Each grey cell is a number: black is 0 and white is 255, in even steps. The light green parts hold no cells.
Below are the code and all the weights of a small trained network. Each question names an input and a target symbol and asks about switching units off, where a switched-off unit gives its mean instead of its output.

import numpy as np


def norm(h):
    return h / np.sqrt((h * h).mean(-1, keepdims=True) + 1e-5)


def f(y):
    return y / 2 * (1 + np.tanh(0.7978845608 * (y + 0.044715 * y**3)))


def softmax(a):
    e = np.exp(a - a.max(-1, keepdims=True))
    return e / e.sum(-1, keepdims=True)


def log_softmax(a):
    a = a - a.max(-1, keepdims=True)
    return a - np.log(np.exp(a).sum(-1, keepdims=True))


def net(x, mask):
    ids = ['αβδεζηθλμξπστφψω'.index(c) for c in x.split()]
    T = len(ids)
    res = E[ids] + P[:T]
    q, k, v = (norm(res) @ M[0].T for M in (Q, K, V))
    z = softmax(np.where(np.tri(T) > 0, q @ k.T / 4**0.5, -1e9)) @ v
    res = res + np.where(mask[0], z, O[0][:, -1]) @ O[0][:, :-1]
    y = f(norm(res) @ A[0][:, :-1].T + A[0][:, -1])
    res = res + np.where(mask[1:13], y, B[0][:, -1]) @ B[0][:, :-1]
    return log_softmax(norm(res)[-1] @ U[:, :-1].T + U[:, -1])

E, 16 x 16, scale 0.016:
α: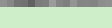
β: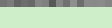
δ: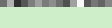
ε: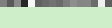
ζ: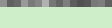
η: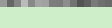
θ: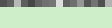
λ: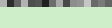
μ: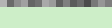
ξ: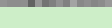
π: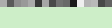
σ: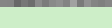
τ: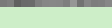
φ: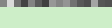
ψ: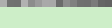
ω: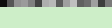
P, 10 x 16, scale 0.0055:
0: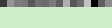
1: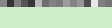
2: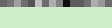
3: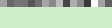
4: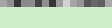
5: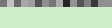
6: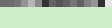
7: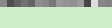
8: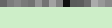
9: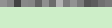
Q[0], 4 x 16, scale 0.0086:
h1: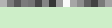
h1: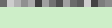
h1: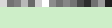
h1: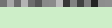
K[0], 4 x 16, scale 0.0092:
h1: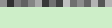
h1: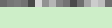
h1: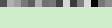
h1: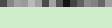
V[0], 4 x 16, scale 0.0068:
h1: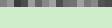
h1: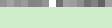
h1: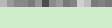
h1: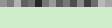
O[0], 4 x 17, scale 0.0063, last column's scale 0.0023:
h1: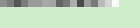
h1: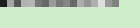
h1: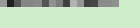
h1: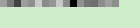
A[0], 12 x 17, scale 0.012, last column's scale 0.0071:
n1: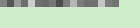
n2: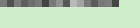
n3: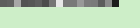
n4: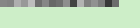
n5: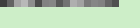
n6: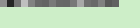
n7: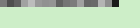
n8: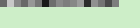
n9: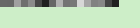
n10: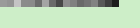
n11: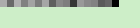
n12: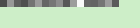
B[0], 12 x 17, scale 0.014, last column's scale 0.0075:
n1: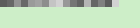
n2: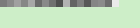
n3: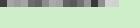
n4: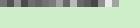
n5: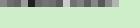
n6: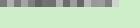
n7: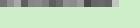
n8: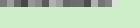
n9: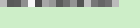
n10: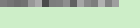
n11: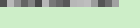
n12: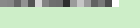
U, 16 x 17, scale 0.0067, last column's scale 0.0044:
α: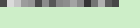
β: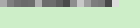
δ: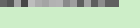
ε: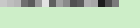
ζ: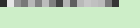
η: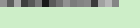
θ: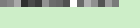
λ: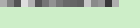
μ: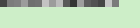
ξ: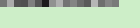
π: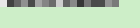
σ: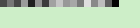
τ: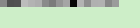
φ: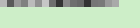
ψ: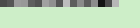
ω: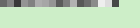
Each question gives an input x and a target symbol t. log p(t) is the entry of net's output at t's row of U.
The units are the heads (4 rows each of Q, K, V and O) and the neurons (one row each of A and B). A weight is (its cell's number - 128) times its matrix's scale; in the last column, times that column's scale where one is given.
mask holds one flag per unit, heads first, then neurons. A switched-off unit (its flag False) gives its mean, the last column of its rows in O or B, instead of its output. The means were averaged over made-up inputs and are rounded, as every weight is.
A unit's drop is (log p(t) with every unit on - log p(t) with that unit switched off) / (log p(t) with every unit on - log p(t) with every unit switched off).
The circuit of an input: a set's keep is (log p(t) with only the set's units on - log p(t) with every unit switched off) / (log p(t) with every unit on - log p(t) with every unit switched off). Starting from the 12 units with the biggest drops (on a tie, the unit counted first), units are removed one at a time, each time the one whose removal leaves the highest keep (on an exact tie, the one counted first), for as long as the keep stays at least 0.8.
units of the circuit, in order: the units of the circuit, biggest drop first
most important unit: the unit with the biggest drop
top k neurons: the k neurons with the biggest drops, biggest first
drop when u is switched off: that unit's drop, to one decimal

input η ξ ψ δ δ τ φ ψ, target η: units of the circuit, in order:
(h1 n4 n10)
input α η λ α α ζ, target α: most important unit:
n7
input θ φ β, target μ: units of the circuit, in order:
(h1 n3)
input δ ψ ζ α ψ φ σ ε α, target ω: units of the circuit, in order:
(h1 n1)
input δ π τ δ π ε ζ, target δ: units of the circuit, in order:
(h1 n1)
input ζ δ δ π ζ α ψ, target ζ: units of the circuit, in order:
(h1 n11 n10)
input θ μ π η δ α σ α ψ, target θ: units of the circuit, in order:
(h1 n11 n4)
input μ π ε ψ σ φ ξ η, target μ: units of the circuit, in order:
(h1 n4)
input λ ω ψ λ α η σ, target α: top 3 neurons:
(n2 n9 n6)
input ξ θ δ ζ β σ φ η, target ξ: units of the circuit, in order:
(h1 n8)
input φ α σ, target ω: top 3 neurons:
(n12 n1 n8)
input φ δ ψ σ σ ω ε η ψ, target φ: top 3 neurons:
(n12 n7 n1)
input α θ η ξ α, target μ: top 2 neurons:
(n3 n6)
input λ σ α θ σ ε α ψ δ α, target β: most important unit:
n12
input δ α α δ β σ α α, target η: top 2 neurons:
(n10 n12)
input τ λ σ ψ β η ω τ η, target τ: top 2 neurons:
(n10 n12)
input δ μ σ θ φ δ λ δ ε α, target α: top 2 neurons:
(n2 n9)
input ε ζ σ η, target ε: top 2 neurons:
(n11 n12)
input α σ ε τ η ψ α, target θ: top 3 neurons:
(n2 n12 n8)
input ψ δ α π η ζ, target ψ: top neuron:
(n5)
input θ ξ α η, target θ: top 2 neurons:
(n11 n4)
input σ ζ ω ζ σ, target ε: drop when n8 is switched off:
0.1
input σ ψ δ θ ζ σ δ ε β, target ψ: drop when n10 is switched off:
0.0
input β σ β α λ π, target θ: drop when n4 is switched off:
0.3
